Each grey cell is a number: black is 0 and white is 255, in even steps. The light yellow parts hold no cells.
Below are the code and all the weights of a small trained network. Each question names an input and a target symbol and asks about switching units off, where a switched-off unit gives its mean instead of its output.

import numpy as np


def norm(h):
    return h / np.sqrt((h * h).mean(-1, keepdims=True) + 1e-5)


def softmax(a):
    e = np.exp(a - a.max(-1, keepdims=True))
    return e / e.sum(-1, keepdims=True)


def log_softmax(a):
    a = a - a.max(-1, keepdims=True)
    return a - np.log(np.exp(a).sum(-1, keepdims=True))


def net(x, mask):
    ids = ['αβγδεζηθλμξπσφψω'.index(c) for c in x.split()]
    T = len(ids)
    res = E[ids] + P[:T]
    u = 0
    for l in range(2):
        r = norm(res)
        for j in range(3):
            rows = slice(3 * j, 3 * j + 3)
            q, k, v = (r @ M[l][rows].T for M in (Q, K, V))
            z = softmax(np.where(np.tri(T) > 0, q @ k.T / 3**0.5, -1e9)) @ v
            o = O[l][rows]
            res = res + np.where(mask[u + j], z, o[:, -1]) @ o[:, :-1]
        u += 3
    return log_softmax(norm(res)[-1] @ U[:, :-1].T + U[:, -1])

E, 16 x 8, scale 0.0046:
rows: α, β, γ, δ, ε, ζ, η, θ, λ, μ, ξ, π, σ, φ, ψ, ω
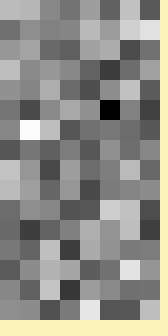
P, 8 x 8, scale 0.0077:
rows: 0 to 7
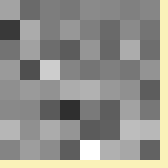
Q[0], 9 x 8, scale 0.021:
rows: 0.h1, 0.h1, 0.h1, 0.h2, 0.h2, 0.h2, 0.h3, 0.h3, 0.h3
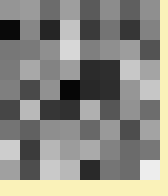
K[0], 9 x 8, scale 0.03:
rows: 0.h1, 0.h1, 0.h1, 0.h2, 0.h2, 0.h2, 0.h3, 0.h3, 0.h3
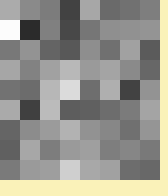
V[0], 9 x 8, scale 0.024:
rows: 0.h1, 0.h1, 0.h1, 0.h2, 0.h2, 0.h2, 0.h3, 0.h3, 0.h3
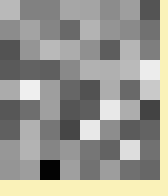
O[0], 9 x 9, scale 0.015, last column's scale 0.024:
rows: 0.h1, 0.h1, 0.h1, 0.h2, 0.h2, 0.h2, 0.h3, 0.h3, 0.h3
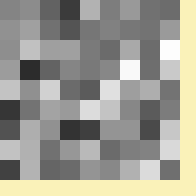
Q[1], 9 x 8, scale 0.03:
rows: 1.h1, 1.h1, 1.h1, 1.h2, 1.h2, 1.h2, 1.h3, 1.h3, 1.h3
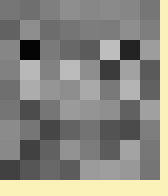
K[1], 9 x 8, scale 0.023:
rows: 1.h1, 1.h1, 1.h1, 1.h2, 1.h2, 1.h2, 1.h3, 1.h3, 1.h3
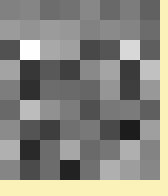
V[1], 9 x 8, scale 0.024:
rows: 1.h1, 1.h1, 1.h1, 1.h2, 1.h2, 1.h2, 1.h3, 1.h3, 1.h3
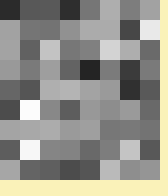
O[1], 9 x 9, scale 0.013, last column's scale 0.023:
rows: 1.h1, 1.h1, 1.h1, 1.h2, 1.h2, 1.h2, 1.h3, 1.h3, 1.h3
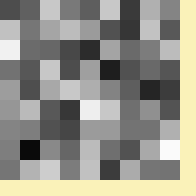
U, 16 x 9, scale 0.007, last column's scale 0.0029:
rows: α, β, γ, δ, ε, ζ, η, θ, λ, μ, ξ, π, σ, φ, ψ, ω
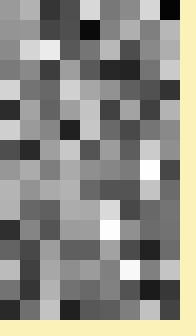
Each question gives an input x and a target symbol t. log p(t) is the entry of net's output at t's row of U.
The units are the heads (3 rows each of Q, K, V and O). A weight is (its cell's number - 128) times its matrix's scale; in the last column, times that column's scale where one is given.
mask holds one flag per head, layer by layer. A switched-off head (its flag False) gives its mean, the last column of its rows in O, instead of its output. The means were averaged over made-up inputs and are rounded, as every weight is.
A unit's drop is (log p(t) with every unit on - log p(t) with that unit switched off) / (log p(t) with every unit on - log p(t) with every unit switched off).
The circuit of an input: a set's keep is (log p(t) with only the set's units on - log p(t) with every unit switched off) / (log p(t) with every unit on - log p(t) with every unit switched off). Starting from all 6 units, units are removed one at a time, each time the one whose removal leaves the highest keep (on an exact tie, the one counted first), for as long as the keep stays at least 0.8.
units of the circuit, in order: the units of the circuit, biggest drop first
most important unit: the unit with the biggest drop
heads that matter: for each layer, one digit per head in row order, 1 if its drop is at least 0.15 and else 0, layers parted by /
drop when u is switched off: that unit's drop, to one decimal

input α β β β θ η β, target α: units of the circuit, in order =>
1.h2
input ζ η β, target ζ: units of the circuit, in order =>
0.h2, 1.h1
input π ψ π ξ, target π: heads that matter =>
010 / 110
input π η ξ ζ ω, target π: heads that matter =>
010 / 000
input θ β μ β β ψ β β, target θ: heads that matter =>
100 / 100
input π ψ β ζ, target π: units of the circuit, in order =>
0.h2, 1.h2
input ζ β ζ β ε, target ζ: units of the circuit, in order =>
0.h2, 1.h1
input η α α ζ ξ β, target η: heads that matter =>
010 / 010
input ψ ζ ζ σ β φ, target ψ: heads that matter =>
101 / 010
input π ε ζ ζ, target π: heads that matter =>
010 / 100
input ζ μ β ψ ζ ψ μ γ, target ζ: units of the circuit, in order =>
1.h1, 0.h2
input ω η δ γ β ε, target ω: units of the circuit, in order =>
1.h2, 0.h2
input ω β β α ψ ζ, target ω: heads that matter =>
110 / 110
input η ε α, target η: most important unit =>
1.h2
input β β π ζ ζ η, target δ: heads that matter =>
010 / 000
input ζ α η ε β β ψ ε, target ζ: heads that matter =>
010 / 100
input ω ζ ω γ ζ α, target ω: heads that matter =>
110 / 110
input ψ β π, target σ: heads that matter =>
001 / 000
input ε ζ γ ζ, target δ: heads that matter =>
011 / 000
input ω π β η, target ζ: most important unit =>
0.h2
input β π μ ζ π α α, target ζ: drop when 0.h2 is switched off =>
0.7
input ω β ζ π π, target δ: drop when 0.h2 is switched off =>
1.1
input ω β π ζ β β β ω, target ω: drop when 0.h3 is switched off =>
0.3
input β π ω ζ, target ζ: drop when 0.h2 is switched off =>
0.7
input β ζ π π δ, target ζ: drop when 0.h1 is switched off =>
0.0
